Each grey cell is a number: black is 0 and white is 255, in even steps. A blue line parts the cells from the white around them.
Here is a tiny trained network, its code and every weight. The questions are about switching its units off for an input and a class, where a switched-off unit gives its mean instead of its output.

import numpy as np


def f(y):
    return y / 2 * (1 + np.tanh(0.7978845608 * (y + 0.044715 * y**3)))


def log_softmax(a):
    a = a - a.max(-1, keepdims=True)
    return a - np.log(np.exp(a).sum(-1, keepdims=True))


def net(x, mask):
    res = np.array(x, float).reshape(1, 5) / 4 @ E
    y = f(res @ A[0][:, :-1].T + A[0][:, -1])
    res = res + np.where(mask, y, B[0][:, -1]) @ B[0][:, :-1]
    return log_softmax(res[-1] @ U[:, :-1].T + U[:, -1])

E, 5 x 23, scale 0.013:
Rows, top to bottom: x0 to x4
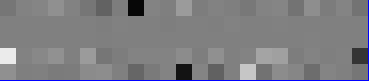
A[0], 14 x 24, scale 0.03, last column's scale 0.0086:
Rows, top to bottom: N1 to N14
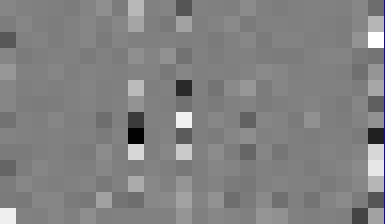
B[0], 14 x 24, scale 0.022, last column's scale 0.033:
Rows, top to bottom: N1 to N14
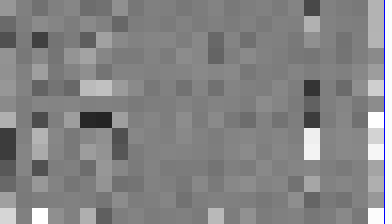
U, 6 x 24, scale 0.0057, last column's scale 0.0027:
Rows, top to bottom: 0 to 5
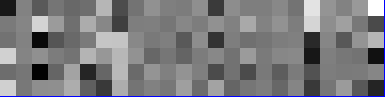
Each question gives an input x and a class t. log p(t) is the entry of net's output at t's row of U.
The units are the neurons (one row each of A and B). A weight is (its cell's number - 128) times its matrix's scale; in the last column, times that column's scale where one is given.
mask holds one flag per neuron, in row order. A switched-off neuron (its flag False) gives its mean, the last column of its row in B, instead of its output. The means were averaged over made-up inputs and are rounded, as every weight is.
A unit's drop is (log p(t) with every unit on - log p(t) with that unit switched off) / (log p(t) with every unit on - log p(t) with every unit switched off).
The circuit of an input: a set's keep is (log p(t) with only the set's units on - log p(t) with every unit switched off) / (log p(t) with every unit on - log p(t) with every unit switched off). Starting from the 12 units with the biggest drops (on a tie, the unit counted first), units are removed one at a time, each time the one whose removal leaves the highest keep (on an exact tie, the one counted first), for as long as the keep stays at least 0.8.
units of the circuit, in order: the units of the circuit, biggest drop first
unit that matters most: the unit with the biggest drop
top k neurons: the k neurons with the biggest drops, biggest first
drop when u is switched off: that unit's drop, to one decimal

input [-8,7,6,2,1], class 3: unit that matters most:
N6
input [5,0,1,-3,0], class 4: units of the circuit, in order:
N10, N14
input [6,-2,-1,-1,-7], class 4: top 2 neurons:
N14, N8
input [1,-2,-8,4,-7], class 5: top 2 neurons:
N8, N9
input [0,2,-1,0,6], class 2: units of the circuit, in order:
N14, N6
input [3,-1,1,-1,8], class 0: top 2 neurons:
N14, N9
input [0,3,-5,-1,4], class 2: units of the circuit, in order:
N10, N14
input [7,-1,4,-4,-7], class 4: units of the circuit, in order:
N8, N14
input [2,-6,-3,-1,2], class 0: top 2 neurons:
N14, N8
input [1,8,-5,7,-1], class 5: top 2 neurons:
N10, N9
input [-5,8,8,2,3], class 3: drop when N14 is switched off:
0.0
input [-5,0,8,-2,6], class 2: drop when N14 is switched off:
0.3
